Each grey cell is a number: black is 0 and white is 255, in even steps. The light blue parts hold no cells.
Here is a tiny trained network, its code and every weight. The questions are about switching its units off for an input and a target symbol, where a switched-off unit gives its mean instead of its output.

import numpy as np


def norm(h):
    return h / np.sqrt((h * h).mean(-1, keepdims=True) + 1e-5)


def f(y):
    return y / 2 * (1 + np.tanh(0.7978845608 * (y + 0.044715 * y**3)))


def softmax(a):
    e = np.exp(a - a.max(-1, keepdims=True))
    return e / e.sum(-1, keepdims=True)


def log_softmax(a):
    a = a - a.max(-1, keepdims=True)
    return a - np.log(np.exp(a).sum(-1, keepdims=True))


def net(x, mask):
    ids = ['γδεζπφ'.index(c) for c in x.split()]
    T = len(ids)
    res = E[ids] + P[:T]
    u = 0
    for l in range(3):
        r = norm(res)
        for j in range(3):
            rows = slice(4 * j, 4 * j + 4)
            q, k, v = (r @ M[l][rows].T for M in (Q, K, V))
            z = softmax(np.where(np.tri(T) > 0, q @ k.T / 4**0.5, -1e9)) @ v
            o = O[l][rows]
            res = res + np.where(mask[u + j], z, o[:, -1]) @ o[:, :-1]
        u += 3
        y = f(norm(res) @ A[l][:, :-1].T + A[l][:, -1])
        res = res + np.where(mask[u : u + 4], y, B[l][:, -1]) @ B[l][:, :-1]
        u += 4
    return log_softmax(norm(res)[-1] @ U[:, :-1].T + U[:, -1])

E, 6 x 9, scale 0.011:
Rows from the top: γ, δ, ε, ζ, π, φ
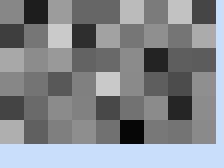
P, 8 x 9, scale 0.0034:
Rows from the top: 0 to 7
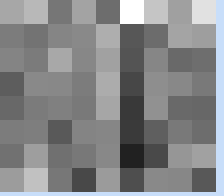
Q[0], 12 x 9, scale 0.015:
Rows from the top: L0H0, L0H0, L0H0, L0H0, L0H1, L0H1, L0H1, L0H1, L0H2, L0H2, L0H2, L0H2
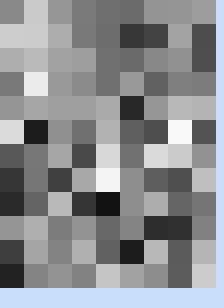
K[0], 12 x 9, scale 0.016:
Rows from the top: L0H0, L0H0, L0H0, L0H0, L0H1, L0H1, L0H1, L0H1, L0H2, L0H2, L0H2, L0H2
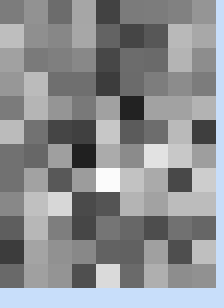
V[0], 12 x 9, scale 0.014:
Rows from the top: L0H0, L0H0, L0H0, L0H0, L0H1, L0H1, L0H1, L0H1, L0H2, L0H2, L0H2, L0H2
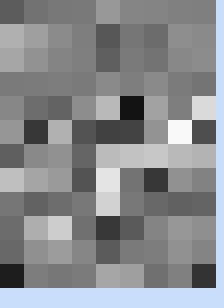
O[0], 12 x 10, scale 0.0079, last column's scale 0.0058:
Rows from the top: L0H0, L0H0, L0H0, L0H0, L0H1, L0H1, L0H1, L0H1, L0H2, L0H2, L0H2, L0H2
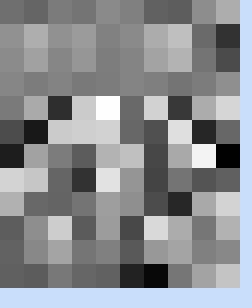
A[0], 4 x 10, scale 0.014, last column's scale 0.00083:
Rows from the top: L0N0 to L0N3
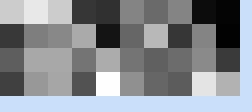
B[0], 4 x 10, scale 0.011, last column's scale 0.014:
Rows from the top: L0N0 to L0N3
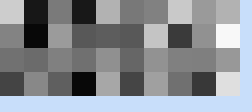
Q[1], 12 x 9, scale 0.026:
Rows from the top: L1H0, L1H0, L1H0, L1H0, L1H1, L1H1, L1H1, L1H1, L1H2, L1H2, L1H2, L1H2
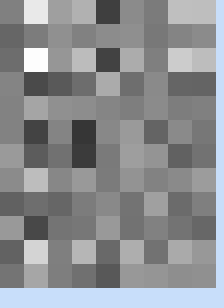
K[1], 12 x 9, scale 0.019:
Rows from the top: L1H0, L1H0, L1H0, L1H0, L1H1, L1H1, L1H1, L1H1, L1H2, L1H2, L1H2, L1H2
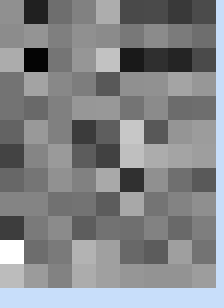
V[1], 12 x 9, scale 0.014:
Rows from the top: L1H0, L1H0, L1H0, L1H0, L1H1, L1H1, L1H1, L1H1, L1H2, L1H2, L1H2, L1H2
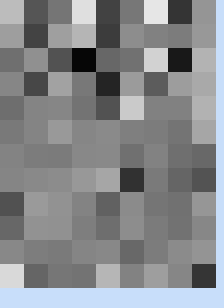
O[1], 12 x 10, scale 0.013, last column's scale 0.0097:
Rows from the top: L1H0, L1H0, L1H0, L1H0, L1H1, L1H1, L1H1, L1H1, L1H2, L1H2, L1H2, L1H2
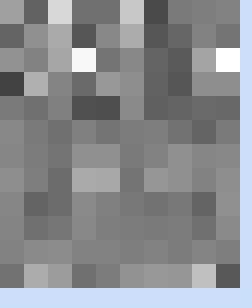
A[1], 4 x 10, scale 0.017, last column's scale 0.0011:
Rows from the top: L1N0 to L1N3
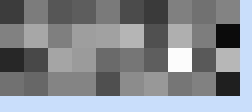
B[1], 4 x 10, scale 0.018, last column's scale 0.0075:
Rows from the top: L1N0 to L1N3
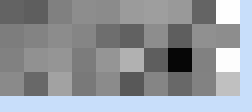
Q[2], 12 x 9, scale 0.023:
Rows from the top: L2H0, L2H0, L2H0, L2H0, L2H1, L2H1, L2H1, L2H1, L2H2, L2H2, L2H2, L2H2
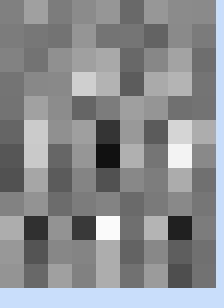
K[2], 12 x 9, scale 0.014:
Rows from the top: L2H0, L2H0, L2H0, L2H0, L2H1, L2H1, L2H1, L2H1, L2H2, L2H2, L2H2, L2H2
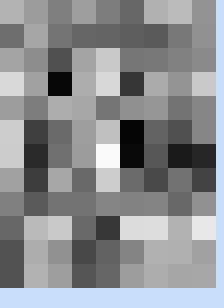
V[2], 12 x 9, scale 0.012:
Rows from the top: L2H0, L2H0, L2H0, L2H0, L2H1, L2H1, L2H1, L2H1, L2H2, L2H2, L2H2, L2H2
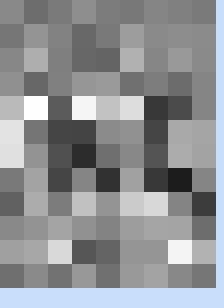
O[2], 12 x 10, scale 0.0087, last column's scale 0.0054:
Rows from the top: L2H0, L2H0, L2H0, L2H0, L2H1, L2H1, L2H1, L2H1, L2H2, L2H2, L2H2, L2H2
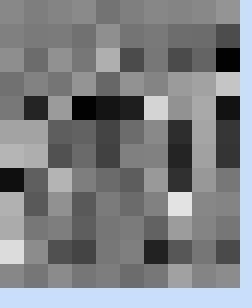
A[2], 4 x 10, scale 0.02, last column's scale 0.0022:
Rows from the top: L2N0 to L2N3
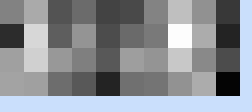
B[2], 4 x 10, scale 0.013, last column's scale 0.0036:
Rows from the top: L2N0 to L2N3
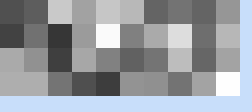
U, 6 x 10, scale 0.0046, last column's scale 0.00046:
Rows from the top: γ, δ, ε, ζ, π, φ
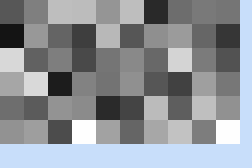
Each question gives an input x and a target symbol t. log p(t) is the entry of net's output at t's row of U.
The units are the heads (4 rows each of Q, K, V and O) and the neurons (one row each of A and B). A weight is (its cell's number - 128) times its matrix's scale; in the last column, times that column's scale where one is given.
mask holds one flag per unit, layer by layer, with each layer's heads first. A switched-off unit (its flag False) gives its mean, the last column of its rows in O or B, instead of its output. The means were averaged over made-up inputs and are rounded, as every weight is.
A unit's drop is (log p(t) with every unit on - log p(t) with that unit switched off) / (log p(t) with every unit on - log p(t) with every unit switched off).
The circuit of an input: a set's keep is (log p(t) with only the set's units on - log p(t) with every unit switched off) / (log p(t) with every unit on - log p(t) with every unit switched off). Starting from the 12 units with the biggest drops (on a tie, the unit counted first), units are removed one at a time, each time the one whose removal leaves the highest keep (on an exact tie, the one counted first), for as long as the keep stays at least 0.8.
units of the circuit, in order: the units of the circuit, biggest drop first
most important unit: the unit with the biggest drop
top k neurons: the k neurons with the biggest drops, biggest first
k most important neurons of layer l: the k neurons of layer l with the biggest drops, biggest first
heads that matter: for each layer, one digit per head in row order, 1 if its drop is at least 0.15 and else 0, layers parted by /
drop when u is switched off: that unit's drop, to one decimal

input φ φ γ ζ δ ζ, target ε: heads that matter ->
001 / 100 / 011
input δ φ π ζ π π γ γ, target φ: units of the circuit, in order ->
(L1H0, L0N3)
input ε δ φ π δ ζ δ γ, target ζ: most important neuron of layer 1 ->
(L1N2)
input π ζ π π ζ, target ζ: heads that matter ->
010 / 000 / 000
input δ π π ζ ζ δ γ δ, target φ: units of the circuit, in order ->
(L1H0, L0H1)
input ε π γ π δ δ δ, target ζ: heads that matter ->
000 / 001 / 011
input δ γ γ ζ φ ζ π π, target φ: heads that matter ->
010 / 100 / 010
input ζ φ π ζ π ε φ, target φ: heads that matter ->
010 / 010 / 000
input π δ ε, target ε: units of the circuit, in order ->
(L0N0, L0H0)
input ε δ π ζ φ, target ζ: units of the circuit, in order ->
(L2H1, L1H2, L0N0, L0H2)
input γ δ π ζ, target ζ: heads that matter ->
011 / 000 / 000
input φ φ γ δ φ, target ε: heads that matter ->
001 / 101 / 011
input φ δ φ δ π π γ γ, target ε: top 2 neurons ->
(L1N2, L0N1)
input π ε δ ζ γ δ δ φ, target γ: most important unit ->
L1H0
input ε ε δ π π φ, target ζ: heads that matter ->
000 / 001 / 011
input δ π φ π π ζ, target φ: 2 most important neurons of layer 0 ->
(L0N1, L0N3)
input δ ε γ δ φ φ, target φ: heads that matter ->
010 / 000 / 000
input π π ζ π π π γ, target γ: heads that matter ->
000 / 000 / 000
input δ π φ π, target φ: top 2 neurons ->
(L0N3, L1N2)
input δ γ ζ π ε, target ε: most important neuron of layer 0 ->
(L0N0)
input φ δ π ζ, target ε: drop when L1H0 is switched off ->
0.3
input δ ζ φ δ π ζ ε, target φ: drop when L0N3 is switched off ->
0.3
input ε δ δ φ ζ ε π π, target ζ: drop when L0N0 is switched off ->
0.4
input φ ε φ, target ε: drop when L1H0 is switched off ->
0.6
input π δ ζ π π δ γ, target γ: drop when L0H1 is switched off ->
0.1
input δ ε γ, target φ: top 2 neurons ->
(L0N3, L0N1)
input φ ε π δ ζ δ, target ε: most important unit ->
L0H2
